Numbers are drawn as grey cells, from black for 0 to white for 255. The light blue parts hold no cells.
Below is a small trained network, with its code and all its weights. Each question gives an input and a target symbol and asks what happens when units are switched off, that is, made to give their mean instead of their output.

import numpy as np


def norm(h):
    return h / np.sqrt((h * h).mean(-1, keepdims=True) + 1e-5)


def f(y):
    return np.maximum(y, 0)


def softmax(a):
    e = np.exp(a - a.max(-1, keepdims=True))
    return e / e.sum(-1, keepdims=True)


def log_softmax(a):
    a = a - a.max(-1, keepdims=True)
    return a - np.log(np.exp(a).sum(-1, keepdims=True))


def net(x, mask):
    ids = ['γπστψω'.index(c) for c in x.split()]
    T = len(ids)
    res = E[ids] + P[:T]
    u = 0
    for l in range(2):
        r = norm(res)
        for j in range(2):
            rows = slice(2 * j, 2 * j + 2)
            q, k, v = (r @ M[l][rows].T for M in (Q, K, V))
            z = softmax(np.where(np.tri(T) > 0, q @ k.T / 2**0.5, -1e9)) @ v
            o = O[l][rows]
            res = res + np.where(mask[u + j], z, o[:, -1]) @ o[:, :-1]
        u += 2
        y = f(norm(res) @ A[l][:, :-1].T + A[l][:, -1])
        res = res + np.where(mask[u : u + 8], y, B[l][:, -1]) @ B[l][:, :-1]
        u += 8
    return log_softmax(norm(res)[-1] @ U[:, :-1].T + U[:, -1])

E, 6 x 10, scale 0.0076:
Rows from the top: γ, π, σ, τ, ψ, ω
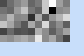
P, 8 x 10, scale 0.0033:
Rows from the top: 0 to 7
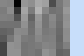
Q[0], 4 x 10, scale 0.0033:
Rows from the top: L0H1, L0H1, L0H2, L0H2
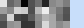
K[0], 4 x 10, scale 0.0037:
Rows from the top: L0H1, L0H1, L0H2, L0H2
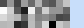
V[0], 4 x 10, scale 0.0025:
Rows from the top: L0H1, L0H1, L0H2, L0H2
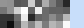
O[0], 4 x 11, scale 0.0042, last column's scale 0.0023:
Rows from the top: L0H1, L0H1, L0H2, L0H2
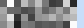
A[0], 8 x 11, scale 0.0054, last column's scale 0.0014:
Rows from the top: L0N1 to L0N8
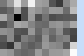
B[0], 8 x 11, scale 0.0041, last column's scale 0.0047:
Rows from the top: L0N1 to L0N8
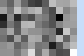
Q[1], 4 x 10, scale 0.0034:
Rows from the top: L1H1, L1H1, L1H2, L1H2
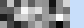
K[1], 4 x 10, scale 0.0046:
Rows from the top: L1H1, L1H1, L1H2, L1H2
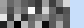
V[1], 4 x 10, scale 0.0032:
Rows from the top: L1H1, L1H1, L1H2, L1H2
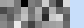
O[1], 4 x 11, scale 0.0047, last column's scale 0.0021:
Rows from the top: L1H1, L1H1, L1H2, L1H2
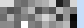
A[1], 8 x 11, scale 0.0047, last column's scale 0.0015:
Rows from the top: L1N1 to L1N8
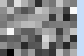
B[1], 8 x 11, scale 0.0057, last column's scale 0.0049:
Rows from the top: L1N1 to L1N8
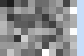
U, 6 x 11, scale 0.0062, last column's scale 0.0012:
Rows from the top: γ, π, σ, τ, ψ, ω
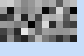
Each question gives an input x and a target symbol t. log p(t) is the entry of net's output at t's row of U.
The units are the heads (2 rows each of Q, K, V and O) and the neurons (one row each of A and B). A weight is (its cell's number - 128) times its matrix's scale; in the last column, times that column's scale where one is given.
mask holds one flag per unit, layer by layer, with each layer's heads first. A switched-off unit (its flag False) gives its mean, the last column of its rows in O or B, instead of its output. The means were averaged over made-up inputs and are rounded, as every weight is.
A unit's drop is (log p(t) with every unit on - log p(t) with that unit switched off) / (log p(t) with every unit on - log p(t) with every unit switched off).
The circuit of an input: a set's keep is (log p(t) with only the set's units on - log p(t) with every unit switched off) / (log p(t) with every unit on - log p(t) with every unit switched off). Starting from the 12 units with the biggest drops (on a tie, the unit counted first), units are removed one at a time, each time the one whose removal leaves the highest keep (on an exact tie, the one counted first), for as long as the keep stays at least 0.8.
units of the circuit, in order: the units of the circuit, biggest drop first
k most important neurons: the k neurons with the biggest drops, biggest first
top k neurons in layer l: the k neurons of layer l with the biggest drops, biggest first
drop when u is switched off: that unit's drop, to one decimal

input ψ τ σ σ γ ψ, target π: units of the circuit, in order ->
L0H2, L1N7
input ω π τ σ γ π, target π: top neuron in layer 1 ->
L1N1
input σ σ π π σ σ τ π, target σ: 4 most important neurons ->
L0N1, L1N1, L0N6, L0N8
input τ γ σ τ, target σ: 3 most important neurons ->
L0N1, L1N1, L1N8
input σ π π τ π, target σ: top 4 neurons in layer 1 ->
L1N1, L1N8, L1N6, L1N4
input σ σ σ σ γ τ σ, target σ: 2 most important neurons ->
L1N8, L1N1
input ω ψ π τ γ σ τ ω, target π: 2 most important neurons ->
L0N1, L1N4
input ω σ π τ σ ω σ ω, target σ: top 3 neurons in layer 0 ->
L0N1, L0N8, L0N7
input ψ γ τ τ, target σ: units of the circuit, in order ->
L0H2, L0N1, L1N1
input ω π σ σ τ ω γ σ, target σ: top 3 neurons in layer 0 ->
L0N7, L0N3, L0N5
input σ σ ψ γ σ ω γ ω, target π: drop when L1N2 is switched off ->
0.0
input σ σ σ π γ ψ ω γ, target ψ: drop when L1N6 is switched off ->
0.2
